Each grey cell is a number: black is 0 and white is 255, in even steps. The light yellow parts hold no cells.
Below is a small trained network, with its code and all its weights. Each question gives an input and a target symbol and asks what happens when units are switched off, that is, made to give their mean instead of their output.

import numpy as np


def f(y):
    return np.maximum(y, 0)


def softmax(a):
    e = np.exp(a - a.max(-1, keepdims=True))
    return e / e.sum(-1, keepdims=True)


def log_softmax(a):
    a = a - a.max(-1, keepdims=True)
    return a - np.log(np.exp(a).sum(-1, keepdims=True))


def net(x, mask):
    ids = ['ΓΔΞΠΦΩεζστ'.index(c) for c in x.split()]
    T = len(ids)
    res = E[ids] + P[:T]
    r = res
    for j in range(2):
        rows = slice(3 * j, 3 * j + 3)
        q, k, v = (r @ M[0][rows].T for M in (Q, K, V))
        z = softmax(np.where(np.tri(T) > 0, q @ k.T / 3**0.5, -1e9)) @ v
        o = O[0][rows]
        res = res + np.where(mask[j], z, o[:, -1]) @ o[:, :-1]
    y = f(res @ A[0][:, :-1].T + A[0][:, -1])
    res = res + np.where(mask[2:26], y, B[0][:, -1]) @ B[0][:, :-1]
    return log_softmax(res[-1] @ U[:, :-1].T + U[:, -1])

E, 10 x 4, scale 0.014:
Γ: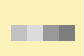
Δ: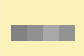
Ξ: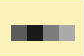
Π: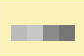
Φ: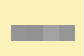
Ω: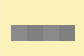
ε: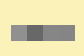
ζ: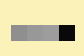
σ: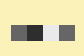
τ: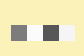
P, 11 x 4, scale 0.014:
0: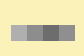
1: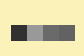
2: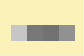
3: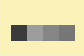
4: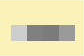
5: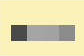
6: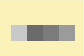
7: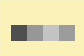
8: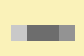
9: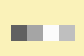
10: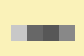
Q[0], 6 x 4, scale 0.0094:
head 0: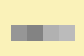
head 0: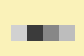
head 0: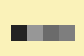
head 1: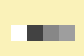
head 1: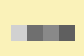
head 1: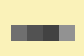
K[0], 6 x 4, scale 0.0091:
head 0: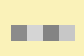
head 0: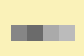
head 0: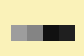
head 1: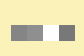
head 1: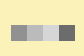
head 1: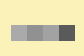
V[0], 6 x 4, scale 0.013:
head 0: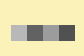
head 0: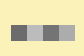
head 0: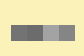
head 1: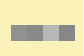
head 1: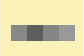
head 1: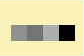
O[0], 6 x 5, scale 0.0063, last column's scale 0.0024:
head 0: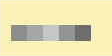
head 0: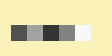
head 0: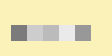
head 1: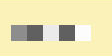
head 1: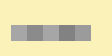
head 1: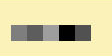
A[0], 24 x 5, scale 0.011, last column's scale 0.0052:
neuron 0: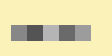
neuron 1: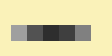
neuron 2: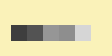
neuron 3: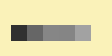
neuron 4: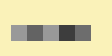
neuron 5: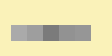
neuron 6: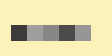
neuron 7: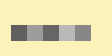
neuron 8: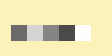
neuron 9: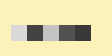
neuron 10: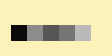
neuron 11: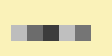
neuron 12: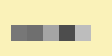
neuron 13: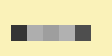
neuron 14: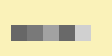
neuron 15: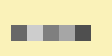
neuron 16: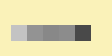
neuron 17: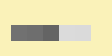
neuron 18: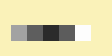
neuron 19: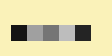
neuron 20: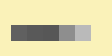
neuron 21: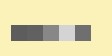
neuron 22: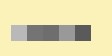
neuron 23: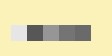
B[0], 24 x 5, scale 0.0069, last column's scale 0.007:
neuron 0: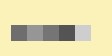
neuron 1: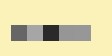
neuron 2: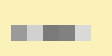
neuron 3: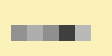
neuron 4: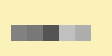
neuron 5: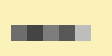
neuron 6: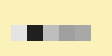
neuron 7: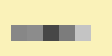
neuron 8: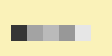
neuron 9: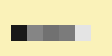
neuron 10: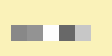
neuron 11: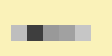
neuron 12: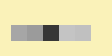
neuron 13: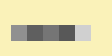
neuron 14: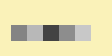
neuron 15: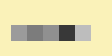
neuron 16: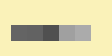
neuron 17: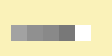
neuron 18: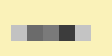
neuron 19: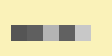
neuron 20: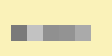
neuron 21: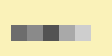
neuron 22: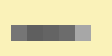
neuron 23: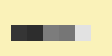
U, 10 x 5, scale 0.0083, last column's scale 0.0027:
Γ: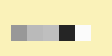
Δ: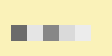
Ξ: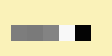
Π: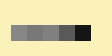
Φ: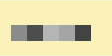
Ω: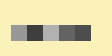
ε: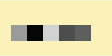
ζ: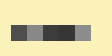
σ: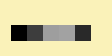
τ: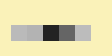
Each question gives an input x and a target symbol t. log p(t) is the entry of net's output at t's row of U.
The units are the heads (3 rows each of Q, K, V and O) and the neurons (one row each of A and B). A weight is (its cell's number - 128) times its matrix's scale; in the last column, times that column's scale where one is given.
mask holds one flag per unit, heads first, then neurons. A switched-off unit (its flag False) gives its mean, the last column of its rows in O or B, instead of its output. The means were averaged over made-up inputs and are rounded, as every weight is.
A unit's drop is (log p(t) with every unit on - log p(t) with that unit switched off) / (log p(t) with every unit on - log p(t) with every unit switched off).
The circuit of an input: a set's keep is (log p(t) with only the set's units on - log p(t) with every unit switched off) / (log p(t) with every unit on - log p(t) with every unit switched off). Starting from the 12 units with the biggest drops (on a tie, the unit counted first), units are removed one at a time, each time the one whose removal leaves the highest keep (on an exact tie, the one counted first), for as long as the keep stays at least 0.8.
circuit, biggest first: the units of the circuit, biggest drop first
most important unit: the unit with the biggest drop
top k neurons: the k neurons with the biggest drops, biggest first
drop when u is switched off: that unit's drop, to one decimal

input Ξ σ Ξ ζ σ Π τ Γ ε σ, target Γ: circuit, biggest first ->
neuron 3; neuron 2
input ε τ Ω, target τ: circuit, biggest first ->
head 0; neuron 1; neuron 18
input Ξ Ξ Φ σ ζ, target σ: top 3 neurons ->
neuron 9; neuron 23; neuron 8
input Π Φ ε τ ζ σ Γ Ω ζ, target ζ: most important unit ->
neuron 9
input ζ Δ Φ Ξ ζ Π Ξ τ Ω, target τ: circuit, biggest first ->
head 0; neuron 1
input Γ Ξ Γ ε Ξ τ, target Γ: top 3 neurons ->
neuron 15; neuron 10; neuron 19
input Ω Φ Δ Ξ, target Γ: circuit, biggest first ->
neuron 10; neuron 3; neuron 2
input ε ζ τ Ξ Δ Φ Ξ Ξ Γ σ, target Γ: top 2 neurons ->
neuron 3; neuron 13
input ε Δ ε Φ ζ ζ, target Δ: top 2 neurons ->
neuron 12; neuron 8
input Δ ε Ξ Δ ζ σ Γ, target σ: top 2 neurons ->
neuron 23; neuron 9
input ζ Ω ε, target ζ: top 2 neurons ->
neuron 9; neuron 1
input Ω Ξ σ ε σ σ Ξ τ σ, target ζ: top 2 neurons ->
neuron 9; neuron 0
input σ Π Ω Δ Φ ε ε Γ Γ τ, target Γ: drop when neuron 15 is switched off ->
0.4
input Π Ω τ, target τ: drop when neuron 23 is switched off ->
0.1
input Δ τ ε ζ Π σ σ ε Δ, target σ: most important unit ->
head 1
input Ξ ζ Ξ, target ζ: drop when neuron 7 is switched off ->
0.0
